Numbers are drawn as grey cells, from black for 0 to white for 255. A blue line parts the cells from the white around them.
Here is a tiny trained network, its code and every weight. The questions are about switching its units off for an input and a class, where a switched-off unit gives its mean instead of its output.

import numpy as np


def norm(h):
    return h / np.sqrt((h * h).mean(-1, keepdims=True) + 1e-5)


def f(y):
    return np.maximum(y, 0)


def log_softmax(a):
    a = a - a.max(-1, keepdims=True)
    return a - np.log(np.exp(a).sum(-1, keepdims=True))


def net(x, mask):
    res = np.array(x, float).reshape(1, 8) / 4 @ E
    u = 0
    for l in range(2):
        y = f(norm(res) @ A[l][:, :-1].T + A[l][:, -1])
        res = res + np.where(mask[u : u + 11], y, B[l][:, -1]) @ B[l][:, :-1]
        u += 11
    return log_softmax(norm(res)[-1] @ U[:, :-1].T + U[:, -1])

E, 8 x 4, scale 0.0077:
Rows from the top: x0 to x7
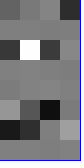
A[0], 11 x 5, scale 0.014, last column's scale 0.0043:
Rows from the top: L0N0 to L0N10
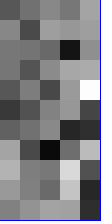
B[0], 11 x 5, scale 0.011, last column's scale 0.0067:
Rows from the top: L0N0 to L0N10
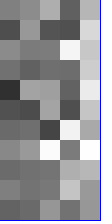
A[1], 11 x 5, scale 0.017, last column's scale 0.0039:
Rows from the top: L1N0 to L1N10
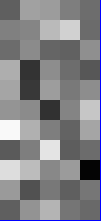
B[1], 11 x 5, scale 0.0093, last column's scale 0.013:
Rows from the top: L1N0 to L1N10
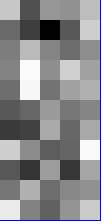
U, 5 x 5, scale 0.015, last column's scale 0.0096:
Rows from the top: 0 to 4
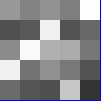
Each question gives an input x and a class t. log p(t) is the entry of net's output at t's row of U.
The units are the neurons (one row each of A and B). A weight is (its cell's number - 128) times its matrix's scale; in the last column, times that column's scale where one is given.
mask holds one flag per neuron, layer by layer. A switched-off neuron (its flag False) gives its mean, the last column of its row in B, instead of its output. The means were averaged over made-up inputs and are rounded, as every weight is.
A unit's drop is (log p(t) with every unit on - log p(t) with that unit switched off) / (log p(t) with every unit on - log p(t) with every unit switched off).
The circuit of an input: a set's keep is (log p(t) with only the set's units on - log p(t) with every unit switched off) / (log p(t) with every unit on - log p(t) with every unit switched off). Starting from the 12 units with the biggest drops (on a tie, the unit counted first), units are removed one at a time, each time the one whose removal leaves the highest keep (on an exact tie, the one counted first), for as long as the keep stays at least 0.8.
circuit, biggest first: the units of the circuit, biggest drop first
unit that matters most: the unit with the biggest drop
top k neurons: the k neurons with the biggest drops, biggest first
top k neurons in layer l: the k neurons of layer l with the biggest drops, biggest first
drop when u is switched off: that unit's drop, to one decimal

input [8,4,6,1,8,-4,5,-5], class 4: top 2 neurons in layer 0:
(L0N6 L0N2)
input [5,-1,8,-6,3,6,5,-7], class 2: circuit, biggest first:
(L1N1 L0N7)
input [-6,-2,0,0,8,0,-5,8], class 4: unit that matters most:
L0N8
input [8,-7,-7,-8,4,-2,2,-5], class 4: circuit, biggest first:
(L0N6 L0N7)
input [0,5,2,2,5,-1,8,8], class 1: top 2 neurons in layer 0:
(L0N5 L0N4)
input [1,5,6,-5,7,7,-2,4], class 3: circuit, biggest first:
(L0N7 L1N0 L1N4)
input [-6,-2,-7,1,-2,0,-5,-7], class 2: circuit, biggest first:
(L1N3 L1N4)
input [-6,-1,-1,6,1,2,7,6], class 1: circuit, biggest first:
(L0N5 L0N4)
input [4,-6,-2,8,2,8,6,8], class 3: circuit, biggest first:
(L0N7 L1N7)
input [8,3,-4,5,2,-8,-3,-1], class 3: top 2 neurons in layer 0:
(L0N8 L0N9)
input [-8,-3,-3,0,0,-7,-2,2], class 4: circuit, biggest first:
(L1N1 L0N8)
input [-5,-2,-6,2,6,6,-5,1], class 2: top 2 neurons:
(L1N3 L1N4)
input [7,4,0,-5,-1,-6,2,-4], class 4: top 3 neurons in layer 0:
(L0N6 L0N2 L0N7)
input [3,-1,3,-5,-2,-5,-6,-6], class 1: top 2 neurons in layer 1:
(L1N6 L1N8)
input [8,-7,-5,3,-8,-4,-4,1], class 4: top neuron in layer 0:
(L0N2)
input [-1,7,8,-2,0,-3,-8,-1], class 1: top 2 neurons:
(L1N6 L1N8)
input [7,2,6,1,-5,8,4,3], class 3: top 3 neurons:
(L0N7 L1N10 L0N1)
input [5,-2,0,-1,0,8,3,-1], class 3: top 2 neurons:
(L0N7 L1N7)
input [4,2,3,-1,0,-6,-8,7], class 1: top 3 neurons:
(L1N6 L0N4 L0N7)
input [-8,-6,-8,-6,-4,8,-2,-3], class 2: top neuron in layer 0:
(L0N2)
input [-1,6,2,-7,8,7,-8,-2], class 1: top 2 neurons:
(L1N6 L1N8)
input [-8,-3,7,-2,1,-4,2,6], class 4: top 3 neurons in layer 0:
(L0N1 L0N7 L0N9)
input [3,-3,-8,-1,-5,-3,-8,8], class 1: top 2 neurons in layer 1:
(L1N6 L1N8)
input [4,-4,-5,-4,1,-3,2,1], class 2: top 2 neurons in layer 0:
(L0N4 L0N7)
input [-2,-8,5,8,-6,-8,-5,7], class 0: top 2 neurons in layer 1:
(L1N8 L1N6)
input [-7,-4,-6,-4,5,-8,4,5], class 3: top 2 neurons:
(L1N7 L0N2)
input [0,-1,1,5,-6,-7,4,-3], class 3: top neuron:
(L1N7)
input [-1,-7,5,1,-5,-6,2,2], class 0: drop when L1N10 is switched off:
-0.1
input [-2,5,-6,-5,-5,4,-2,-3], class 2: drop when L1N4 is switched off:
0.2
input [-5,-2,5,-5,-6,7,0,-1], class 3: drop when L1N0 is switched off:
0.2
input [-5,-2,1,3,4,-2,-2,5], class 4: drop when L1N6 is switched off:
0.0
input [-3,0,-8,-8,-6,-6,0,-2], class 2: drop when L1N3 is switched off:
0.1
